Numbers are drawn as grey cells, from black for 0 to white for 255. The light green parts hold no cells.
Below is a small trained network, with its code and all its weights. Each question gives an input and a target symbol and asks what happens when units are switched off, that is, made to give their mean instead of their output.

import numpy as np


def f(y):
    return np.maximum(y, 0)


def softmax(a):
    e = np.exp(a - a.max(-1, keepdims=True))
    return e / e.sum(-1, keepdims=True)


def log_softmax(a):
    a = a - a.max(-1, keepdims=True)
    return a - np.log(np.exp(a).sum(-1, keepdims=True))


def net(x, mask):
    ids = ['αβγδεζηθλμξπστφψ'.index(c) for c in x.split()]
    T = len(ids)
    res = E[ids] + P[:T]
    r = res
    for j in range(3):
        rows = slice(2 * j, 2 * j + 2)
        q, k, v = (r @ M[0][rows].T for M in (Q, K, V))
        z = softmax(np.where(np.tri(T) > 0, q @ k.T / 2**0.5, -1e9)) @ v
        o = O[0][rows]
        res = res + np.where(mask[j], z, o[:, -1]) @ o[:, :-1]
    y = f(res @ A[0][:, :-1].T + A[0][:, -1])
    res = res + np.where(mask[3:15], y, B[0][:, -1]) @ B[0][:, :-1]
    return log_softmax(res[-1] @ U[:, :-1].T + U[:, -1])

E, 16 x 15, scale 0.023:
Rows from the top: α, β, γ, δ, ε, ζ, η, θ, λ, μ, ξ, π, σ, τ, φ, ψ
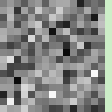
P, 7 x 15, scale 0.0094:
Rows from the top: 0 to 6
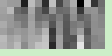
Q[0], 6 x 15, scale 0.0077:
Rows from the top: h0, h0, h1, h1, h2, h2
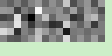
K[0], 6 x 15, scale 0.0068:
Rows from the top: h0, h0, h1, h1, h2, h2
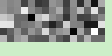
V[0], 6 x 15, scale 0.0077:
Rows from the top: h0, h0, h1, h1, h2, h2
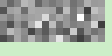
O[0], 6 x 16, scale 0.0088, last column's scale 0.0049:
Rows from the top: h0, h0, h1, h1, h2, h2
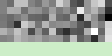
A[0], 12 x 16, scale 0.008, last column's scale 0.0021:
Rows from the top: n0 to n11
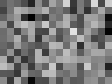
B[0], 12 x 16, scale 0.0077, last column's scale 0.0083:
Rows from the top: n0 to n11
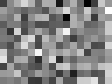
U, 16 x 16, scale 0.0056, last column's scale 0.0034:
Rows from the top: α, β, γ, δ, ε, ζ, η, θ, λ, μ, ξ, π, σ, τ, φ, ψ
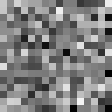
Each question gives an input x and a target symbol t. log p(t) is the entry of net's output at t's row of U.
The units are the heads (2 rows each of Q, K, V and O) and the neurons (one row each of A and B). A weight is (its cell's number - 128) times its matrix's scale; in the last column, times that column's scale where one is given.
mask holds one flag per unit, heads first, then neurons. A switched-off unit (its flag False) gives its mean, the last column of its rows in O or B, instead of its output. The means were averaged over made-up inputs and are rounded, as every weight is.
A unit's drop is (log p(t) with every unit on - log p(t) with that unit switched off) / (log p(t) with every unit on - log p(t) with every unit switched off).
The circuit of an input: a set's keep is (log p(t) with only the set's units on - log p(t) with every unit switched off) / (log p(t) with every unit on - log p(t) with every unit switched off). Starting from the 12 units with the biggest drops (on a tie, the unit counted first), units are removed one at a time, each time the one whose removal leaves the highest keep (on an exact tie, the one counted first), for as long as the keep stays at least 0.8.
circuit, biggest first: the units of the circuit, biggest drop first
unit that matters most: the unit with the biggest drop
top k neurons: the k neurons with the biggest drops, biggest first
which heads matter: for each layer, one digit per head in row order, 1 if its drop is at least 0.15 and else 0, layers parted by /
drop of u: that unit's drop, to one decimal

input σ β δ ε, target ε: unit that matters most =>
h1
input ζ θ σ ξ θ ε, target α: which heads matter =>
011
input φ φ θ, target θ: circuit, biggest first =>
h2; n6
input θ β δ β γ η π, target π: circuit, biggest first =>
h1; n4; h2
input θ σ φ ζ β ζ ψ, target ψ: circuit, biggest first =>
h2; n5
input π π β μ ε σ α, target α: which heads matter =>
010
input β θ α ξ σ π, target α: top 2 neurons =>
n10; n4
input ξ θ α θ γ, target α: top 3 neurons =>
n10; n9; n11
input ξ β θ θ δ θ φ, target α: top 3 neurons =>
n10; n9; n11
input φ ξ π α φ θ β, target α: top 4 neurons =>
n10; n9; n11; n3
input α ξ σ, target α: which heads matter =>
011
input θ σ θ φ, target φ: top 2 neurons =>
n4; n6
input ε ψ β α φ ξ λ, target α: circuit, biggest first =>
h2; h1; n10
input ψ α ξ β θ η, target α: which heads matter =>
010
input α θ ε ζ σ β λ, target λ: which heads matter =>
001
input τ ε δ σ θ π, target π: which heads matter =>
011
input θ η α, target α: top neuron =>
n11
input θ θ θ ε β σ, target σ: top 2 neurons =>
n4; n9
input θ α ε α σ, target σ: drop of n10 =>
0.1
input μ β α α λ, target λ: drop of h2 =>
0.8
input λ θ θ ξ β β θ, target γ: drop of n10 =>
0.0
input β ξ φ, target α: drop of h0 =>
-0.1
